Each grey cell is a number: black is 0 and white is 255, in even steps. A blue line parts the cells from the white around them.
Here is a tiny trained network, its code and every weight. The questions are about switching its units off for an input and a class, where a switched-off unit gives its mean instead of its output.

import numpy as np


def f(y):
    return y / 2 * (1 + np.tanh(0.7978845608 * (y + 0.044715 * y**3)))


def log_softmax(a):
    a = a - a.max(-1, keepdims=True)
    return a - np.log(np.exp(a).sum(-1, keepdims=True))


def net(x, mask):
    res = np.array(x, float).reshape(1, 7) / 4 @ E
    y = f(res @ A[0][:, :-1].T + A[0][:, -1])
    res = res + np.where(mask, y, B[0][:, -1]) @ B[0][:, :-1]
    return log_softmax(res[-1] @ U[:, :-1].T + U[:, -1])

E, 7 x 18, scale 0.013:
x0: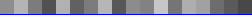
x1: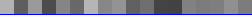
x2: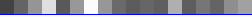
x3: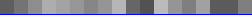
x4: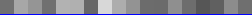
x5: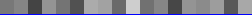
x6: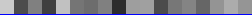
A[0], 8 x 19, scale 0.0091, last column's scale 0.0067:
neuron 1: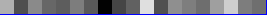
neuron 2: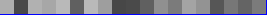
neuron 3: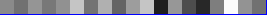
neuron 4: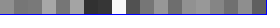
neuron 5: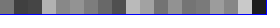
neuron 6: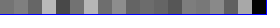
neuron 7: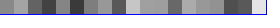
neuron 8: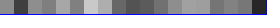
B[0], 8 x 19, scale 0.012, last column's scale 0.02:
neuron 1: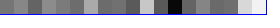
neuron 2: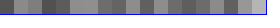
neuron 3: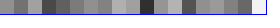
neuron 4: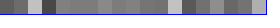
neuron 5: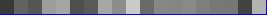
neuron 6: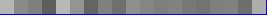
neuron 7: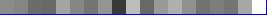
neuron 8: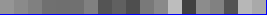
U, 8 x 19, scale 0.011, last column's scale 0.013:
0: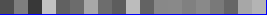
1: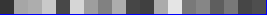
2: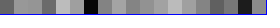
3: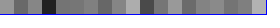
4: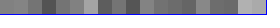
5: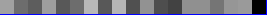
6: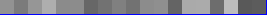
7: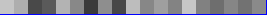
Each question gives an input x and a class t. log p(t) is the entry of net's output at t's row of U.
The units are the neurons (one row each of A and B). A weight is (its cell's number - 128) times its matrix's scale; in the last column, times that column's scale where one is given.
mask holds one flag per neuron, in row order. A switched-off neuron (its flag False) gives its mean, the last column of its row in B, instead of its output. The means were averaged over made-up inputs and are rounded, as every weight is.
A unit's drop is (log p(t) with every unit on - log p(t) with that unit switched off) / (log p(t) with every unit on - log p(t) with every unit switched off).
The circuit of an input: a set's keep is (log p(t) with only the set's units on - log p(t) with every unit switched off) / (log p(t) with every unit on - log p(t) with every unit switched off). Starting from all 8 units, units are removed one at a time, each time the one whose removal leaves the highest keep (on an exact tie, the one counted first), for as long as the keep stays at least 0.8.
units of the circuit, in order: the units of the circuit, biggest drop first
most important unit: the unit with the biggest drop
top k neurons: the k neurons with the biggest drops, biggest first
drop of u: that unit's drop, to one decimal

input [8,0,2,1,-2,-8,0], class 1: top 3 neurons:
[neuron 1; neuron 7; neuron 6]
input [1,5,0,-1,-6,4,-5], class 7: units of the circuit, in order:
[neuron 3; neuron 6; neuron 1]
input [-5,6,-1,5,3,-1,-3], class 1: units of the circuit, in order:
[neuron 1; neuron 7]
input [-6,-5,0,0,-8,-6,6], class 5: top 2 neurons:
[neuron 1; neuron 7]
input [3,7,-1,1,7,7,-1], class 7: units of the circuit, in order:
[neuron 3]
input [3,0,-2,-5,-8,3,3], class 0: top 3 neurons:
[neuron 1; neuron 6; neuron 5]
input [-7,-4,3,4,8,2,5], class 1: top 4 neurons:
[neuron 7; neuron 1; neuron 6; neuron 2]
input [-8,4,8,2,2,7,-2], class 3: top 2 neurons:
[neuron 6; neuron 1]
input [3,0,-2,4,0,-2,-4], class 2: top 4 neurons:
[neuron 1; neuron 3; neuron 8; neuron 2]
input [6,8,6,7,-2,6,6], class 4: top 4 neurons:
[neuron 3; neuron 8; neuron 5; neuron 4]
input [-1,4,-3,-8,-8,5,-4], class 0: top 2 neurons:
[neuron 1; neuron 7]
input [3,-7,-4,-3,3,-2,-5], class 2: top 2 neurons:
[neuron 1; neuron 4]
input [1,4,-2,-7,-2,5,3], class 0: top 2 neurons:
[neuron 1; neuron 6]
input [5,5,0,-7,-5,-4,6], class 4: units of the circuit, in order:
[neuron 1]
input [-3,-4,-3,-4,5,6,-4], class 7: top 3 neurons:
[neuron 1; neuron 3; neuron 2]
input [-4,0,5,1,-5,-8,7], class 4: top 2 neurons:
[neuron 1; neuron 3]
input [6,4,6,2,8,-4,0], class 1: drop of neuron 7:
0.4
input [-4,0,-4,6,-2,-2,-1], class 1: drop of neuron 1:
0.3
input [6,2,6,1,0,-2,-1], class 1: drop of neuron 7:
0.4
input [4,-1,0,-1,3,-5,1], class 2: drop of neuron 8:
0.1
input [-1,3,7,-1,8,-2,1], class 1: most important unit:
neuron 7
